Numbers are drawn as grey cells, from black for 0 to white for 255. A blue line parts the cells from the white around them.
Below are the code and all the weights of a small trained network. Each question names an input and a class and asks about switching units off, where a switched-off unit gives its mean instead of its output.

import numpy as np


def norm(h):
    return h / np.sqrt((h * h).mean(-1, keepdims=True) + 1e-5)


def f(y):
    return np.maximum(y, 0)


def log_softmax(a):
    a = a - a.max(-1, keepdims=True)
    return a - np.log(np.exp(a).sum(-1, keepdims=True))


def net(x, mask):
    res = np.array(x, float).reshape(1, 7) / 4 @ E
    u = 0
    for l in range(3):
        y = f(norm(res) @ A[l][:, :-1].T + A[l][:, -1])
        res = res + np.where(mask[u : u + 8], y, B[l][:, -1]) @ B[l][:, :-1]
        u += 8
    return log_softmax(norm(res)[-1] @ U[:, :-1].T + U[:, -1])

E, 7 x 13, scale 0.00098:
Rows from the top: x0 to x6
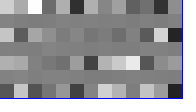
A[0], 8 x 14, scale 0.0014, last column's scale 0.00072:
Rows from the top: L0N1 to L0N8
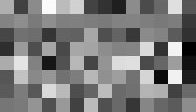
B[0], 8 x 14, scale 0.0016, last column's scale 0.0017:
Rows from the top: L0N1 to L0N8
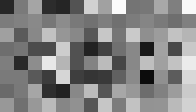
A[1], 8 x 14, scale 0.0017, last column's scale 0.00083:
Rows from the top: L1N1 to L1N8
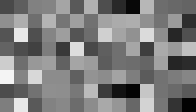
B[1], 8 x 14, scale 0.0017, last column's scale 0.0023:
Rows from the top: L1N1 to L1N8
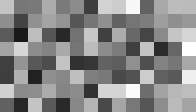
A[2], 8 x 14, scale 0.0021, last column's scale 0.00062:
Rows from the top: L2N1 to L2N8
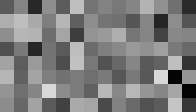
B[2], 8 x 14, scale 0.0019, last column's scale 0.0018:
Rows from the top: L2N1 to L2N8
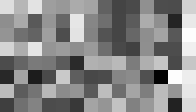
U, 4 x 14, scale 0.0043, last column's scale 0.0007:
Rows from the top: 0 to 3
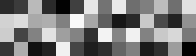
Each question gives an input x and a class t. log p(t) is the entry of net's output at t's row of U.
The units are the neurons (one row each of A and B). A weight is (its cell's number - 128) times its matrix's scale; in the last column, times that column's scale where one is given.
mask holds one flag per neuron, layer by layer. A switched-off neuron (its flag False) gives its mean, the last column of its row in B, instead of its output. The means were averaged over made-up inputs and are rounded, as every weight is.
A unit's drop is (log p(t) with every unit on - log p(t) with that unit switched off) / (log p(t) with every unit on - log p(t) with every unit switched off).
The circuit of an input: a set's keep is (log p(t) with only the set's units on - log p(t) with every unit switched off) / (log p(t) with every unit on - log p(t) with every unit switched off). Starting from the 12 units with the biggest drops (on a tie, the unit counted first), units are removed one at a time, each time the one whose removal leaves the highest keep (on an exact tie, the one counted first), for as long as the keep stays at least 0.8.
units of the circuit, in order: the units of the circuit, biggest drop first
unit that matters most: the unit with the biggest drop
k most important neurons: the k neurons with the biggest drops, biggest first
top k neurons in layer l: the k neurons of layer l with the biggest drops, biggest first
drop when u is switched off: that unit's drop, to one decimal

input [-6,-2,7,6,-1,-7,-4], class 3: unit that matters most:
L2N6
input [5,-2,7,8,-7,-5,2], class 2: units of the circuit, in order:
L1N1, L1N7
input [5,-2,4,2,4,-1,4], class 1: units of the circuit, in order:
L1N6, L2N3
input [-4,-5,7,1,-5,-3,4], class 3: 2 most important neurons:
L2N6, L0N5
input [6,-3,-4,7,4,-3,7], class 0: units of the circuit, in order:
L1N3, L1N8
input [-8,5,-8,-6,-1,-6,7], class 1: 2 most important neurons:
L2N4, L2N1
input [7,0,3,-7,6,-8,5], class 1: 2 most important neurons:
L1N6, L2N3
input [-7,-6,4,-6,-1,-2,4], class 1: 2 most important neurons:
L2N1, L2N4
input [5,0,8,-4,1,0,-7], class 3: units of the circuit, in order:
L2N6, L1N5
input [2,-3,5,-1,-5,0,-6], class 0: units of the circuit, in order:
L0N1, L2N8
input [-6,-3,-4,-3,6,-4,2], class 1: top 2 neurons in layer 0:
L0N8, L0N3
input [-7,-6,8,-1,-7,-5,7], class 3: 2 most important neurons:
L2N6, L0N1
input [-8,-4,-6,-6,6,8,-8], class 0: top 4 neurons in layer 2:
L2N5, L2N8, L2N2, L2N3
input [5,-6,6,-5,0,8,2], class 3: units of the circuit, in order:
L2N6
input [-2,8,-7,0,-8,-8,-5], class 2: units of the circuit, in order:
L1N7, L1N1
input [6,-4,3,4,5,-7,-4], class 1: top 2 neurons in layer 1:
L1N6, L1N3
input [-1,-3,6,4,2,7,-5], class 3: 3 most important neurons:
L2N6, L1N3, L1N5
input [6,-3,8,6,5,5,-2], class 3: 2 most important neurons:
L2N6, L1N4
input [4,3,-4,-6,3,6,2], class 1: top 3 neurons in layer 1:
L1N5, L1N1, L1N7
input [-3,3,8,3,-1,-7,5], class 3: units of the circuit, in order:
L2N6
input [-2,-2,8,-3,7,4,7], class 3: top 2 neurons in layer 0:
L0N1, L0N8
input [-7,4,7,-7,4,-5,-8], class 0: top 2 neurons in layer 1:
L1N6, L1N4
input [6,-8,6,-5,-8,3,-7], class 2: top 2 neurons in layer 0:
L0N7, L0N8
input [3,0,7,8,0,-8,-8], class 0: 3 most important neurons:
L0N1, L2N8, L2N5
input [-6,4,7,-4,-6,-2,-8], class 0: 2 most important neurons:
L0N1, L2N5
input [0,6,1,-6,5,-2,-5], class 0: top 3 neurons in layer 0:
L0N1, L0N8, L0N3
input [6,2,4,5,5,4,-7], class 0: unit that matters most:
L1N4
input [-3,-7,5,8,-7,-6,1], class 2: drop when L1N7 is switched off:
0.2
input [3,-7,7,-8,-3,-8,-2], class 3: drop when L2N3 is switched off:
0.0
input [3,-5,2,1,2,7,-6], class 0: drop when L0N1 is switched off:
0.1
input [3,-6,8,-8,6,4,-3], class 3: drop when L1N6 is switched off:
0.1
